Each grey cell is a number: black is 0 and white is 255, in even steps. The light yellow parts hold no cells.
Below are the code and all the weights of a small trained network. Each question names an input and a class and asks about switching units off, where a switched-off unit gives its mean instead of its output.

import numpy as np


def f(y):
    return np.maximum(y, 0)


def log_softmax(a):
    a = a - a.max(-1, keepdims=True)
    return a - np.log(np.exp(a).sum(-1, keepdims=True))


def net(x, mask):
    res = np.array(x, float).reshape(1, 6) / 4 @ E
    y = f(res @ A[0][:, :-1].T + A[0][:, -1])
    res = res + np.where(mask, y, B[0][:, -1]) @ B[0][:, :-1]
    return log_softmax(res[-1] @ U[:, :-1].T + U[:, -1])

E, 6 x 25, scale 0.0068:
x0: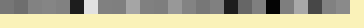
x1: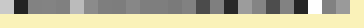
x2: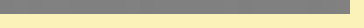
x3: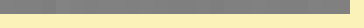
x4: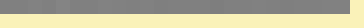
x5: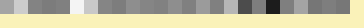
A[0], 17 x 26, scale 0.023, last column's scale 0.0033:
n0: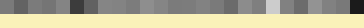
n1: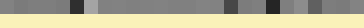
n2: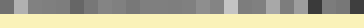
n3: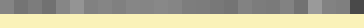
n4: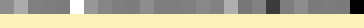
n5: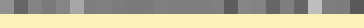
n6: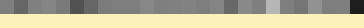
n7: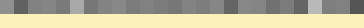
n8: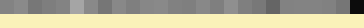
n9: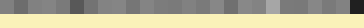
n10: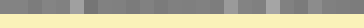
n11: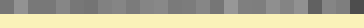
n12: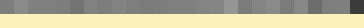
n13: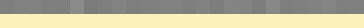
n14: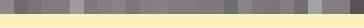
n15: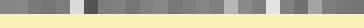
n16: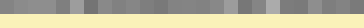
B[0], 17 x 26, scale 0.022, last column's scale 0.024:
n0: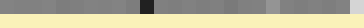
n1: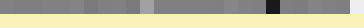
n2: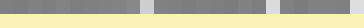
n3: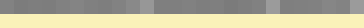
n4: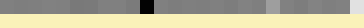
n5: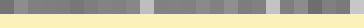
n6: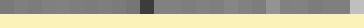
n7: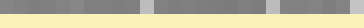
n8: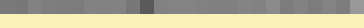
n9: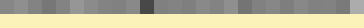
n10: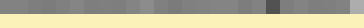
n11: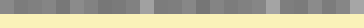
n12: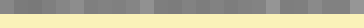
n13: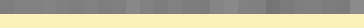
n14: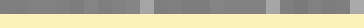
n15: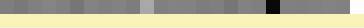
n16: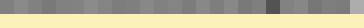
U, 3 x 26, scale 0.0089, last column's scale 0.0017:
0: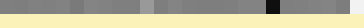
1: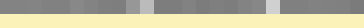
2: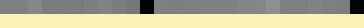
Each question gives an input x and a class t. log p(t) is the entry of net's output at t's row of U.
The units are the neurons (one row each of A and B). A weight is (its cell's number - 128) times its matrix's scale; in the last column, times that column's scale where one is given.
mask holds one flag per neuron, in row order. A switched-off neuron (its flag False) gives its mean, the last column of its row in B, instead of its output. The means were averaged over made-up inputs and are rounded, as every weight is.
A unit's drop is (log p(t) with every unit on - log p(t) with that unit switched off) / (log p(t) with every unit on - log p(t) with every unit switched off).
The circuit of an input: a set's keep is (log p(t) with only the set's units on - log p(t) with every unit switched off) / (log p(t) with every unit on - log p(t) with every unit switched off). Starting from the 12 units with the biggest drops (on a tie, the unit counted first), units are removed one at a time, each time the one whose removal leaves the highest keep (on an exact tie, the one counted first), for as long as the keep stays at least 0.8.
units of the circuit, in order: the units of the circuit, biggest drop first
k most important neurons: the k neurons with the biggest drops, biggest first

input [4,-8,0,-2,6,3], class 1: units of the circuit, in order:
[n2]
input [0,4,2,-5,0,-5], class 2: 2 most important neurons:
[n2, n0]
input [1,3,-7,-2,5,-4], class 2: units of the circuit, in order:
[n2, n15]
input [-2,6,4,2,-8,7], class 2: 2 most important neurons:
[n4, n2]
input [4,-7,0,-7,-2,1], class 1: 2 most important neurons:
[n2, n15]
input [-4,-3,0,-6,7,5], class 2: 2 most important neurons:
[n4, n1]
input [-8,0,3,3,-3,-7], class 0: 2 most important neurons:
[n15, n4]
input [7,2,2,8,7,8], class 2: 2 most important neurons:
[n4, n15]
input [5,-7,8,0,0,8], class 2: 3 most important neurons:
[n4, n5, n7]
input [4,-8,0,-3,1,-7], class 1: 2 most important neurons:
[n2, n4]
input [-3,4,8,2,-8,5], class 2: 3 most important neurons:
[n4, n2, n1]
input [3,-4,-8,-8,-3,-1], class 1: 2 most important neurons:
[n15, n2]
